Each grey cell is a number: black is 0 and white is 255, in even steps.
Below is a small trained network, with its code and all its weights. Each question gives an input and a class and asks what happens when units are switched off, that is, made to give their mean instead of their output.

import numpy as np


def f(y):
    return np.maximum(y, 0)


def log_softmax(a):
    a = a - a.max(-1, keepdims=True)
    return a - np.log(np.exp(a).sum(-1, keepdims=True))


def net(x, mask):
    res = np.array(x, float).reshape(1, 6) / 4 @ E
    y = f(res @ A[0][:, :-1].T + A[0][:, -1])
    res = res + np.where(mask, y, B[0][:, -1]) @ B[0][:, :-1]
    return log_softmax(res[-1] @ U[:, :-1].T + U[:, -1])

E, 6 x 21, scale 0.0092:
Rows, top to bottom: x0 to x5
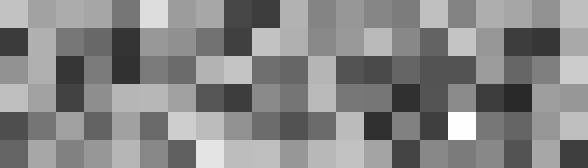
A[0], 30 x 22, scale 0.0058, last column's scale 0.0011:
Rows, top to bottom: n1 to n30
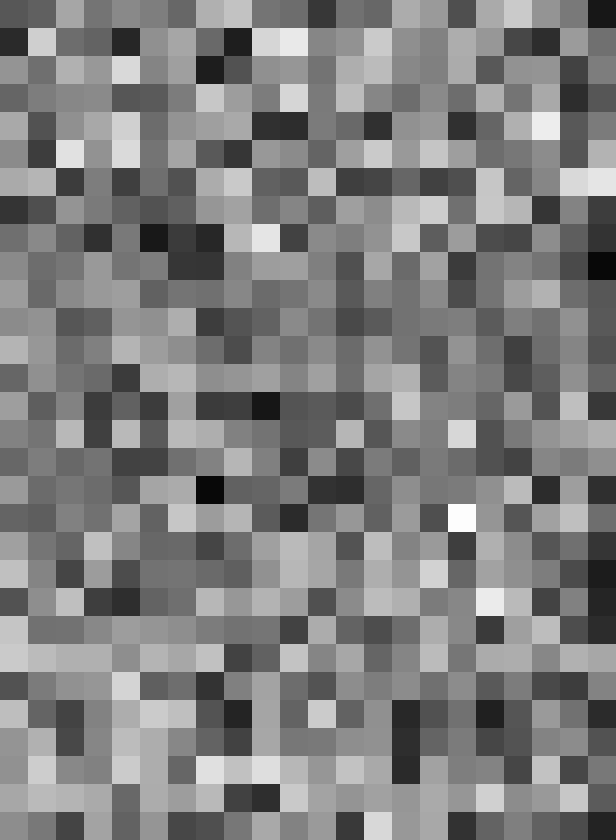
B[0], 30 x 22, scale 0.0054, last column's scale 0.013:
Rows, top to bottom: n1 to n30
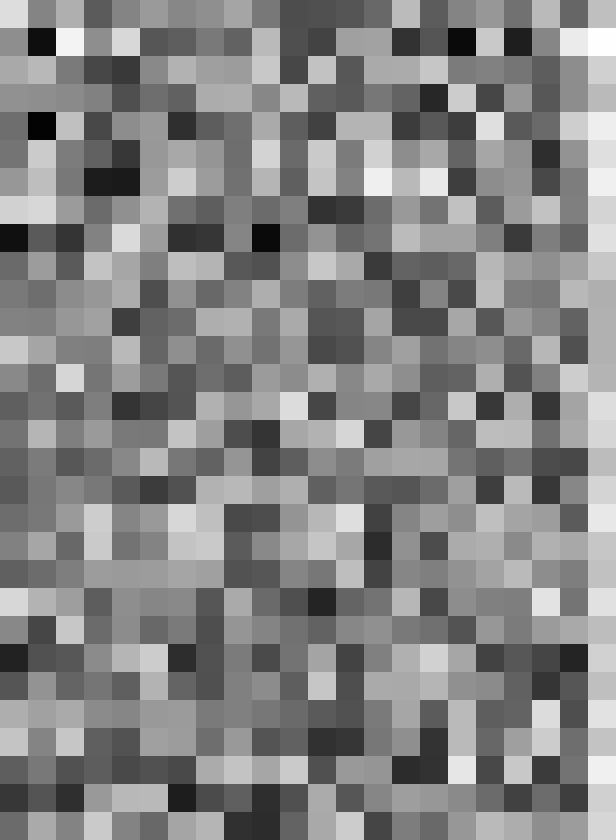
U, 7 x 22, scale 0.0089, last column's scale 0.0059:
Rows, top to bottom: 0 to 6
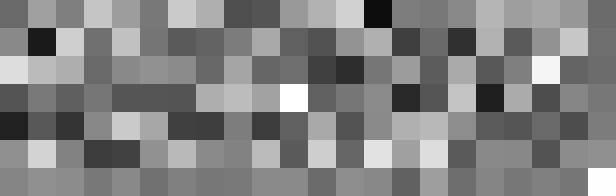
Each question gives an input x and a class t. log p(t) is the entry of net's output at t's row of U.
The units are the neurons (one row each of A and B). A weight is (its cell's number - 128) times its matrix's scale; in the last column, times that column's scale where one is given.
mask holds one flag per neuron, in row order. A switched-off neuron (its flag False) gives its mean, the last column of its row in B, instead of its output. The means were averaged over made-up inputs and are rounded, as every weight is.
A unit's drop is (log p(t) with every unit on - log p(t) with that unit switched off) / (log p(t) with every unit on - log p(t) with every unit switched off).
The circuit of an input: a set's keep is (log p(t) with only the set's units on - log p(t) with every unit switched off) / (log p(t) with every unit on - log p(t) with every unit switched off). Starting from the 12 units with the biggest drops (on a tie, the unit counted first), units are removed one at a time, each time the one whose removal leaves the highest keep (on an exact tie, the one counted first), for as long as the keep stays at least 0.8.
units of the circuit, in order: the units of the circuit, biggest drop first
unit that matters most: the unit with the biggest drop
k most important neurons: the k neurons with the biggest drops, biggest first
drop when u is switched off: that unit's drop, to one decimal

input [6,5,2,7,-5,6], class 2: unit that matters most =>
n27
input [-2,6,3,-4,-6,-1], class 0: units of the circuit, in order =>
[n30, n20]
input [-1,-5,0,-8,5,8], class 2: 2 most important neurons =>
[n1, n8]
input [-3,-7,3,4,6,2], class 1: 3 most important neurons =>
[n5, n23, n30]
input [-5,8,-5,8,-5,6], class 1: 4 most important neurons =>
[n2, n8, n22, n14]
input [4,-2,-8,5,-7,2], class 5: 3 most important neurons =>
[n3, n6, n19]
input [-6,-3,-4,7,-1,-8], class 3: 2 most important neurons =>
[n15, n18]
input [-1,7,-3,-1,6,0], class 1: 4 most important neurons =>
[n2, n30, n20, n10]
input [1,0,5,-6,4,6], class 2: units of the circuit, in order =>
[n22, n1]
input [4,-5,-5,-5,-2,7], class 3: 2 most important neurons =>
[n28, n2]
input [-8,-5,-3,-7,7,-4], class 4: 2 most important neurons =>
[n9, n25]
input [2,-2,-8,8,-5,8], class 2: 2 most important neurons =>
[n26, n27]
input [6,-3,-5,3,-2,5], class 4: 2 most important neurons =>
[n24, n29]
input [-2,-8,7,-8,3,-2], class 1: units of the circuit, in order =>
[n5]
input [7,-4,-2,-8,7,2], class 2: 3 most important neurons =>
[n1, n8, n22]
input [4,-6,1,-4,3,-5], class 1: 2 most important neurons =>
[n5, n28]
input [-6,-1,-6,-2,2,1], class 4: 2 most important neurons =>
[n9, n7]
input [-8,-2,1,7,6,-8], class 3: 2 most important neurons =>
[n15, n12]
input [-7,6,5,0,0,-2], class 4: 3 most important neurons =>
[n9, n5, n17]
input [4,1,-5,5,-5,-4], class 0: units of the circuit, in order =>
[n20]
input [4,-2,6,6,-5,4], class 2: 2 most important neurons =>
[n26, n27]
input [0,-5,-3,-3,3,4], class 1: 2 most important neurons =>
[n5, n15]
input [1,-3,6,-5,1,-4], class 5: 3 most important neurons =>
[n7, n26, n27]
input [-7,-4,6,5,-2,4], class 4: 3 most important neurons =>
[n9, n17, n6]
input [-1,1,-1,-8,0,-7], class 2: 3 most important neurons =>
[n22, n8, n1]
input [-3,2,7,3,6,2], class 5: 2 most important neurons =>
[n7, n30]
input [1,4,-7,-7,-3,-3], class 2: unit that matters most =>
n22
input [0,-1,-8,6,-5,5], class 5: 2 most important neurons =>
[n6, n3]
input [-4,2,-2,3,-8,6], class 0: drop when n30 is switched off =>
0.2
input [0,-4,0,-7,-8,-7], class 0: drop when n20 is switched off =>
0.1
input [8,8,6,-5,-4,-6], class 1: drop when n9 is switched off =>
0.2
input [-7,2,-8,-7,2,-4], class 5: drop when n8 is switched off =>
-0.1
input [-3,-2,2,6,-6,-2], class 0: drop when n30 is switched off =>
0.8
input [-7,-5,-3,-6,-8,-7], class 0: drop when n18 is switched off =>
0.0
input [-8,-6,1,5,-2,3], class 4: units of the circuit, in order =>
[n9]
